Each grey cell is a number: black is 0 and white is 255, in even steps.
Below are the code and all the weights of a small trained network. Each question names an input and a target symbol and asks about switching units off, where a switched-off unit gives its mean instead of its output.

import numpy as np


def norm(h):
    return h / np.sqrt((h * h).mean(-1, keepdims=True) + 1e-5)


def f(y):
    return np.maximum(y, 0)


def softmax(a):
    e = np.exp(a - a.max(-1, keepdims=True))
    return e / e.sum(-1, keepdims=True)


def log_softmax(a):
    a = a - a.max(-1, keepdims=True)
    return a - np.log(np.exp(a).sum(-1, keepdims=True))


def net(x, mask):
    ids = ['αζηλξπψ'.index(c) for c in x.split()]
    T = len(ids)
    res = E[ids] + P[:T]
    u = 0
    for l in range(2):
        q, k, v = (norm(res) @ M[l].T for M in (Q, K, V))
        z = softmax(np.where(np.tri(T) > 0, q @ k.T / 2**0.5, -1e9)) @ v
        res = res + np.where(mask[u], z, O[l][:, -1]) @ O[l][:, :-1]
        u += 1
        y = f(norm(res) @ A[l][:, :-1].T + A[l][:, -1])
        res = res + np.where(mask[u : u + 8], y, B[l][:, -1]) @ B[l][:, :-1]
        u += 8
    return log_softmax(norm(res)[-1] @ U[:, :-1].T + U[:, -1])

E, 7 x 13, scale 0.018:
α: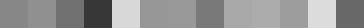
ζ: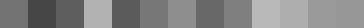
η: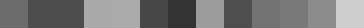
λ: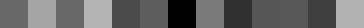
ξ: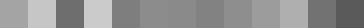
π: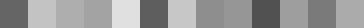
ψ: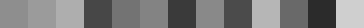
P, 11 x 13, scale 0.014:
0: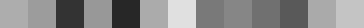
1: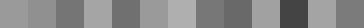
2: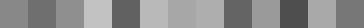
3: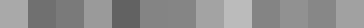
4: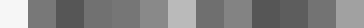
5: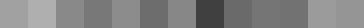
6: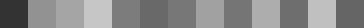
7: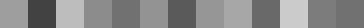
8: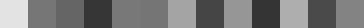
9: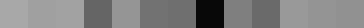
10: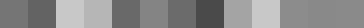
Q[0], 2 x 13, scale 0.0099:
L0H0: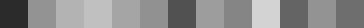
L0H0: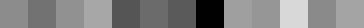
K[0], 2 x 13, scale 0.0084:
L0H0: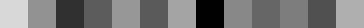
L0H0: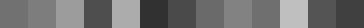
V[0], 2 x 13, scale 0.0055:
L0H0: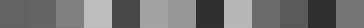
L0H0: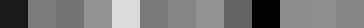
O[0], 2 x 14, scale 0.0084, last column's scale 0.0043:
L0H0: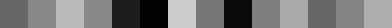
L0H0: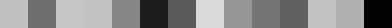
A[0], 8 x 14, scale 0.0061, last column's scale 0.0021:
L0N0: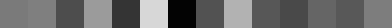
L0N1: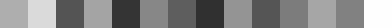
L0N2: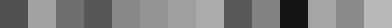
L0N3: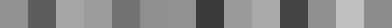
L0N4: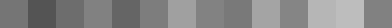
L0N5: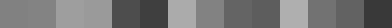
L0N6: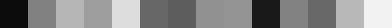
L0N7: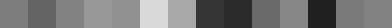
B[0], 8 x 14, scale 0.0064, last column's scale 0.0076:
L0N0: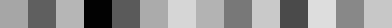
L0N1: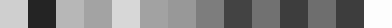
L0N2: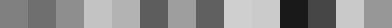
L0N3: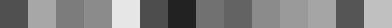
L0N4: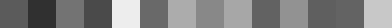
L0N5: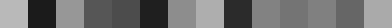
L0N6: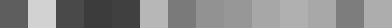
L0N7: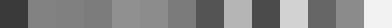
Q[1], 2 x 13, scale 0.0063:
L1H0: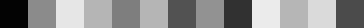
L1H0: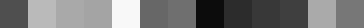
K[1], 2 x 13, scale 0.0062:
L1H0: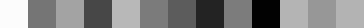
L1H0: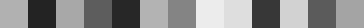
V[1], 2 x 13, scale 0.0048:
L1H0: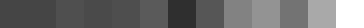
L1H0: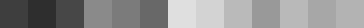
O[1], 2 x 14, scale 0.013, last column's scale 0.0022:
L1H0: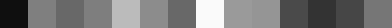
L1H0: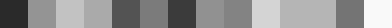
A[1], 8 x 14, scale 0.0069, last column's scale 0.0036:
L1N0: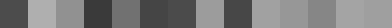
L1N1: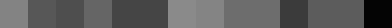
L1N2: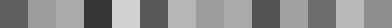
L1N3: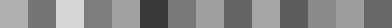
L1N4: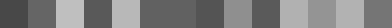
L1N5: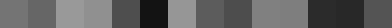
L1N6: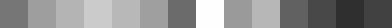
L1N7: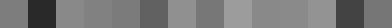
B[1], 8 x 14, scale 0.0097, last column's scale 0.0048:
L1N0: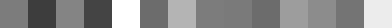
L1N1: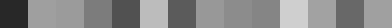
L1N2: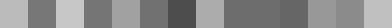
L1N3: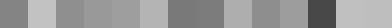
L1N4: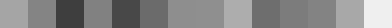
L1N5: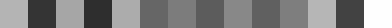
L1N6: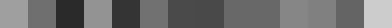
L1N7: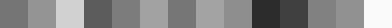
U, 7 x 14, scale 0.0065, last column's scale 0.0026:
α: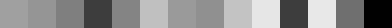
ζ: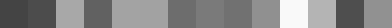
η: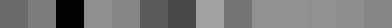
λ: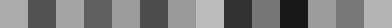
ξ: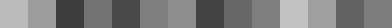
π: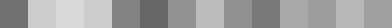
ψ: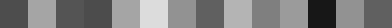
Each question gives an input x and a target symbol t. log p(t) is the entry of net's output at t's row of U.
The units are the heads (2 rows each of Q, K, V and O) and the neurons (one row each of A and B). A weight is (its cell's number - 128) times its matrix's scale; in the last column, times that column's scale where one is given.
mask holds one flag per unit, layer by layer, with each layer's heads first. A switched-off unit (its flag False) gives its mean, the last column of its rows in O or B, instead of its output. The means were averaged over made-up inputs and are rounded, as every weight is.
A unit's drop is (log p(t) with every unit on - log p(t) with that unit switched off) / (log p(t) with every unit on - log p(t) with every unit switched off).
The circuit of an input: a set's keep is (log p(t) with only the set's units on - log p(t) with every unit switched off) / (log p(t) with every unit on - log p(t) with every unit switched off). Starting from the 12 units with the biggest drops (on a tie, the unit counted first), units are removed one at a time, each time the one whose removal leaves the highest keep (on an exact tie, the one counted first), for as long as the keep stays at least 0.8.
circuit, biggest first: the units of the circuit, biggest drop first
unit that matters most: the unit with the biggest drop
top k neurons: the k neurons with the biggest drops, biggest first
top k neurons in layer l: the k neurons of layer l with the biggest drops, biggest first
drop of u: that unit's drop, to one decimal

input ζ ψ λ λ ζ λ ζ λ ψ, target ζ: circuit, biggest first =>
L1H0
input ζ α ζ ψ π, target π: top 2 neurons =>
L1N2; L1N5
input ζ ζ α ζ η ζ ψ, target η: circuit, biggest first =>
L1N6; L1H0
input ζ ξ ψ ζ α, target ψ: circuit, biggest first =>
L0H0; L1N5
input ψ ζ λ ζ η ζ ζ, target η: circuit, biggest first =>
L1N6; L0H0; L1H0
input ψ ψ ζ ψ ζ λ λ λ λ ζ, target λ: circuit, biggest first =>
L1H0; L0H0
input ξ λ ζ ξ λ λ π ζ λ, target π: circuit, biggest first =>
L0H0; L1H0
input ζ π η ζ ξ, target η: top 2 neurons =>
L1N6; L0N1
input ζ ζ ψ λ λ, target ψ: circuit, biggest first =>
L0H0; L0N7
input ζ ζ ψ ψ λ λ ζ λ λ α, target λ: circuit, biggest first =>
L1H0; L1N2
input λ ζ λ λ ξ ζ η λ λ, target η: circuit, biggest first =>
L1H0; L0H0; L1N6; L0N6
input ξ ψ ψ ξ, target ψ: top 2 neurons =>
L0N3; L1N5
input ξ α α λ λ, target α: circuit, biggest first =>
L0H0; L0N0
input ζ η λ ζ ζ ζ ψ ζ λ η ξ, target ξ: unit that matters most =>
L1N6
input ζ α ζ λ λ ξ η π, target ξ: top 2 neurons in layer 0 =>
L0N6; L0N4
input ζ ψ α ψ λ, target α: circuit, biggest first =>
L0N0; L0H0
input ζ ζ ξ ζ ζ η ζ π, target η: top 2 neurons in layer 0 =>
L0N6; L0N7
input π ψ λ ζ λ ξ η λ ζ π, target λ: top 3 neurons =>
L1N2; L0N3; L0N0
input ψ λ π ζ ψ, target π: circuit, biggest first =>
L0H0; L1N3
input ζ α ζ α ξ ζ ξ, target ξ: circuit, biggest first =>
L1H0
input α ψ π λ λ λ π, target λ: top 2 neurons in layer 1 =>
L1N2; L1N3
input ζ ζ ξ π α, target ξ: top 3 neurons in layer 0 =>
L0N0; L0N3; L0N4
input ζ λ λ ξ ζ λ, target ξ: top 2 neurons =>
L0N3; L1N7
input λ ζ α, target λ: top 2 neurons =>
L1N2; L0N6
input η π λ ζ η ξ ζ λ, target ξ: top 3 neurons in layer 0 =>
L0N6; L0N0; L0N4
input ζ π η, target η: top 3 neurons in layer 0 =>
L0N2; L0N0; L0N5
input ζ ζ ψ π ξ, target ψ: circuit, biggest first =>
L0H0
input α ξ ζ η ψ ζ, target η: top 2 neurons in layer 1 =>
L1N6; L1N5
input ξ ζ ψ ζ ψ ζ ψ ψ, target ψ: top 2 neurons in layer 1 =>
L1N5; L1N4
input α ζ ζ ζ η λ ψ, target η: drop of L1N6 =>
0.5
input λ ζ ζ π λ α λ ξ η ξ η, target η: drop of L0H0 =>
0.1
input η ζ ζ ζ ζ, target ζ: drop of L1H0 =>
0.6
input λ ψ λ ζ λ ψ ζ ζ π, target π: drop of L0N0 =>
0.2
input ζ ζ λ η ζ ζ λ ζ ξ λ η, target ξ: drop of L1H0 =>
0.7
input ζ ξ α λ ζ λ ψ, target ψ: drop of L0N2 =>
0.1
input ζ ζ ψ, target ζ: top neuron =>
L1N0
